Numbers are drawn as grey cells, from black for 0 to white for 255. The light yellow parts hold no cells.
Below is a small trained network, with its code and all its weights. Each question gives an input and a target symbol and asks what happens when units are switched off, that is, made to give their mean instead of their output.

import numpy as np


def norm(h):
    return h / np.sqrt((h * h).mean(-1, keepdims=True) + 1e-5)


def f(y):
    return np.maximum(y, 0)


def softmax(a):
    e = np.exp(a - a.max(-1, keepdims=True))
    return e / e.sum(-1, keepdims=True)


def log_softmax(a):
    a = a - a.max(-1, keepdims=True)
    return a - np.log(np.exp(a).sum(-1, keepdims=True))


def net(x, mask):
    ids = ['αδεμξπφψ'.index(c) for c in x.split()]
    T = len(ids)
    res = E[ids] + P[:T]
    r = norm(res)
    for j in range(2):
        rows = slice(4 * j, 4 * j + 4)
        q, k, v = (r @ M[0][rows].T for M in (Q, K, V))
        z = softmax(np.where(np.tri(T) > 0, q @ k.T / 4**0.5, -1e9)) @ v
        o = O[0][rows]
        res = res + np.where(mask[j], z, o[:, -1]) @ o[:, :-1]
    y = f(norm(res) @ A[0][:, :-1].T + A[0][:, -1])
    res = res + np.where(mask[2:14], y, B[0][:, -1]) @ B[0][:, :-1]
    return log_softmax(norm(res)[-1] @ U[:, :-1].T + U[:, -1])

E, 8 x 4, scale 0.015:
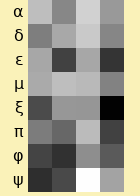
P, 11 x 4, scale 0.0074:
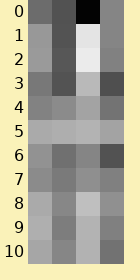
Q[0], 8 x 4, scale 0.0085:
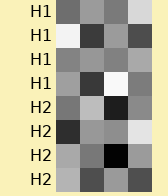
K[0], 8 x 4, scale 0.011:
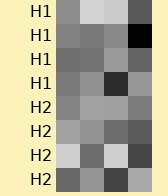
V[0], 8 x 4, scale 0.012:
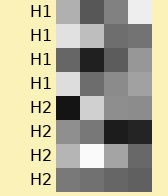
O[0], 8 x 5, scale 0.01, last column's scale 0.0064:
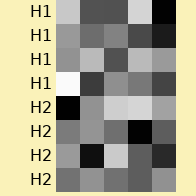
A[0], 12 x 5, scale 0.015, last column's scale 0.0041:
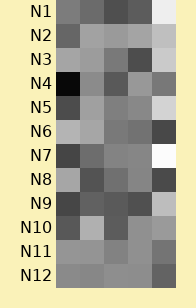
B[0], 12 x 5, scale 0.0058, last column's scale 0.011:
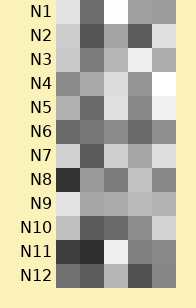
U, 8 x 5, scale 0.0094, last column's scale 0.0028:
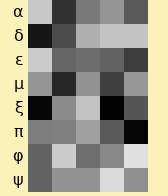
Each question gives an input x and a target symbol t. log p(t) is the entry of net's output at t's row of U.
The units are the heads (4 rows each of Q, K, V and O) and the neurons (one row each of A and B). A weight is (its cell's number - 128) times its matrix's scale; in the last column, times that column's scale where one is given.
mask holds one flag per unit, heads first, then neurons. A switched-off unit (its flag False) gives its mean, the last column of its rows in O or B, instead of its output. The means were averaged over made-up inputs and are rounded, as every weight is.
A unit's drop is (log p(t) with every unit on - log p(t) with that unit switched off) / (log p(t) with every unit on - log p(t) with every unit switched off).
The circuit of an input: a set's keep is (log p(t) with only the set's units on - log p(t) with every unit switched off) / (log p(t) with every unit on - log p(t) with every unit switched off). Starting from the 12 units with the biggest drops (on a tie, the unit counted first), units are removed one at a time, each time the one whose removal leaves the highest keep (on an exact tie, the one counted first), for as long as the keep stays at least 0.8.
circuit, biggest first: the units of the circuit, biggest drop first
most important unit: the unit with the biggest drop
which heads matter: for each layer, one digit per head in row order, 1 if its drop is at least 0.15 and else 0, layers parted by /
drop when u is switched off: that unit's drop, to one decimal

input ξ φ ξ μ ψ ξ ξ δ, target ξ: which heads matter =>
11
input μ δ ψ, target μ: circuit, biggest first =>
[H1]
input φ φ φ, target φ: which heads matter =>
11
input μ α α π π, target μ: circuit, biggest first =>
[H2 H1]
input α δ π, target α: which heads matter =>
10
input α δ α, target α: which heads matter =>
10
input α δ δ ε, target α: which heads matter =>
11
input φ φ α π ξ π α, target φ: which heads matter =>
01
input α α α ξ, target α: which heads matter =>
10
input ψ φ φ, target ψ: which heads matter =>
11
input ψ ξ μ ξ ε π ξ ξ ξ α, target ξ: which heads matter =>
10
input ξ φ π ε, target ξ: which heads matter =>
11
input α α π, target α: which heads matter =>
10
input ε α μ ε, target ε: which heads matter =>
01
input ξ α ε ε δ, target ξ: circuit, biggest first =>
[H2]
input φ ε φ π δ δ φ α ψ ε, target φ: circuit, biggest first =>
[H2 H1]
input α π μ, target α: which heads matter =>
11
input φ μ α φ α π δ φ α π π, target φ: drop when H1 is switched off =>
0.2
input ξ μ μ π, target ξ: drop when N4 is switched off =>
0.0
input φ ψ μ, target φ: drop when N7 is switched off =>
0.1
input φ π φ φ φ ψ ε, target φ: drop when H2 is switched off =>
0.6
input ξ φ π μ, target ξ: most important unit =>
H1
